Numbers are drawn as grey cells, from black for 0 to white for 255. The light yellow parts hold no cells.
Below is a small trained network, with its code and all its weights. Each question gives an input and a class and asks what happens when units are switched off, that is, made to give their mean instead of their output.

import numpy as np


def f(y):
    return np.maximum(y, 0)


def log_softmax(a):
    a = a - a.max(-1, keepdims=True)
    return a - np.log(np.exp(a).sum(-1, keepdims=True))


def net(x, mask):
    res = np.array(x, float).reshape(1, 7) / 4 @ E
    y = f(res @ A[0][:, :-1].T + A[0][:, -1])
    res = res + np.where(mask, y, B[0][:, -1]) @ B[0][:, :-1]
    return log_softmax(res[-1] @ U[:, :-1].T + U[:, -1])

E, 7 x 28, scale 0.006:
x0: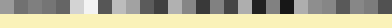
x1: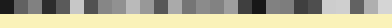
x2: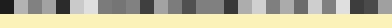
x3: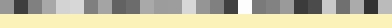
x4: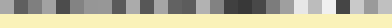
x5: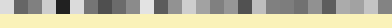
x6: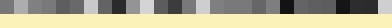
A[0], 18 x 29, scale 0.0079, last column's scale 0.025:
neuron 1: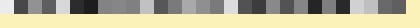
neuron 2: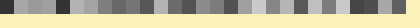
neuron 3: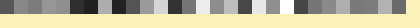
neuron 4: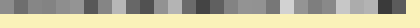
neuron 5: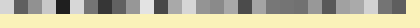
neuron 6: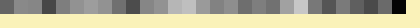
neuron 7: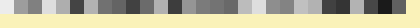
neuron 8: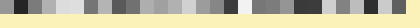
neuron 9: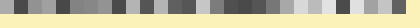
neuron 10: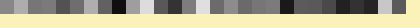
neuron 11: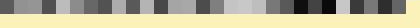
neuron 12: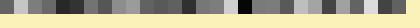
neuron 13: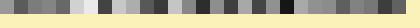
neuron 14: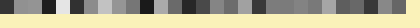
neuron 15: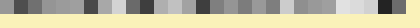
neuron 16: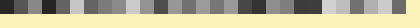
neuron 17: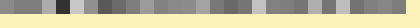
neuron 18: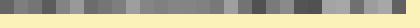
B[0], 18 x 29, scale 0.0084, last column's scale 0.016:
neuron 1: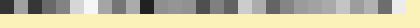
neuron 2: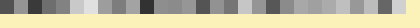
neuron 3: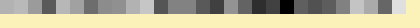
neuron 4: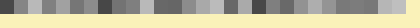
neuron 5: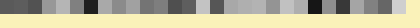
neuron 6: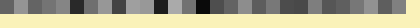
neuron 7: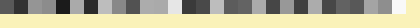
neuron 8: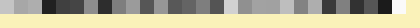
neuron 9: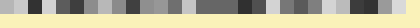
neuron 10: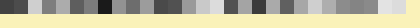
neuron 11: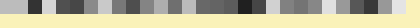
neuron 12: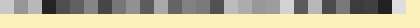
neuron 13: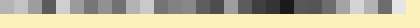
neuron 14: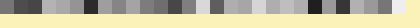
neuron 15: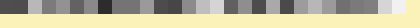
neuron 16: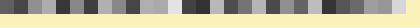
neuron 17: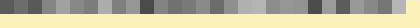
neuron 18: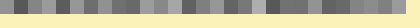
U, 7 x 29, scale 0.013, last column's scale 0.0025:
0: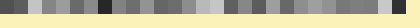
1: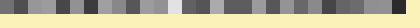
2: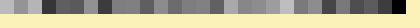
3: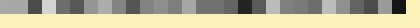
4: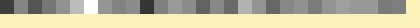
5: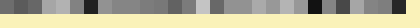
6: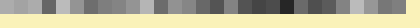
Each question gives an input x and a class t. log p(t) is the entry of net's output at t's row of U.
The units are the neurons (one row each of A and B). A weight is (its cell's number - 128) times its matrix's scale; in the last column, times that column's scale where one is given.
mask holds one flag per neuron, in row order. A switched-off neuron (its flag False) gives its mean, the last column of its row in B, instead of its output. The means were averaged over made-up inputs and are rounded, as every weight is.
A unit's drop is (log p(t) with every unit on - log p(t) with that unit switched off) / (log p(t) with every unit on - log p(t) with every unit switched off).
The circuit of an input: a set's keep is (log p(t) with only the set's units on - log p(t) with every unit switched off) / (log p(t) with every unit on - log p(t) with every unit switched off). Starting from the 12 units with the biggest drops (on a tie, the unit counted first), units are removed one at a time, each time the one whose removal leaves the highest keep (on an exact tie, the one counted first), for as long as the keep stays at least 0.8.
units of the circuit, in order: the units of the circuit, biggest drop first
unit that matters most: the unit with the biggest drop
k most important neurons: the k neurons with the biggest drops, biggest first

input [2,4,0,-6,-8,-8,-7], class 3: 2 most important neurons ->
neuron 11; neuron 10
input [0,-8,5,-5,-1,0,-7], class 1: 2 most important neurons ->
neuron 7; neuron 10
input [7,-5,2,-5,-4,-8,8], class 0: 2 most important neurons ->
neuron 10; neuron 5
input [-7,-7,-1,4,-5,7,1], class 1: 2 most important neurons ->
neuron 7; neuron 14
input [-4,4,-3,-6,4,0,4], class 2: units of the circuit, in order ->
neuron 12
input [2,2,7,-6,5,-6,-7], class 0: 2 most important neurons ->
neuron 15; neuron 1
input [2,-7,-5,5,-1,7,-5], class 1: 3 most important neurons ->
neuron 7; neuron 14; neuron 10
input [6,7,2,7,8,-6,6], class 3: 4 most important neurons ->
neuron 9; neuron 7; neuron 12; neuron 15
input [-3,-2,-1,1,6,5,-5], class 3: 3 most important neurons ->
neuron 9; neuron 10; neuron 14
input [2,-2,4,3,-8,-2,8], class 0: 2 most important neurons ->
neuron 10; neuron 9
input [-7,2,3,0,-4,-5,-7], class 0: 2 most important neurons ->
neuron 15; neuron 13
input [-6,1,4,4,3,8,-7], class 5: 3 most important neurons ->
neuron 5; neuron 17; neuron 10
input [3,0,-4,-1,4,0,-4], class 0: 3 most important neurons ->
neuron 11; neuron 15; neuron 2
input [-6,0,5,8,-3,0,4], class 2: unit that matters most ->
neuron 8
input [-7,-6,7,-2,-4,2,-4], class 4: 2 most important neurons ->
neuron 2; neuron 13
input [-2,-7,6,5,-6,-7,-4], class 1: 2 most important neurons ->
neuron 7; neuron 1
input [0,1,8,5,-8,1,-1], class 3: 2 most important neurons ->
neuron 11; neuron 1
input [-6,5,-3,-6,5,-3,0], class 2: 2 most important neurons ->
neuron 12; neuron 7
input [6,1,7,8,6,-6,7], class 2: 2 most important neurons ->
neuron 8; neuron 15
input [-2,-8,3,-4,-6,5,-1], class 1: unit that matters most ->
neuron 7
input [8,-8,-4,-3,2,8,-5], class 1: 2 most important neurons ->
neuron 7; neuron 14
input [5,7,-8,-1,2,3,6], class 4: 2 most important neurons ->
neuron 1; neuron 7
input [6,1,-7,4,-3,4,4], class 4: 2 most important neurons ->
neuron 1; neuron 3
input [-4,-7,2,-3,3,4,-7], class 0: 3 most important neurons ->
neuron 15; neuron 4; neuron 16
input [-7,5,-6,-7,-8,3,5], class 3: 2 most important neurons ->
neuron 11; neuron 8
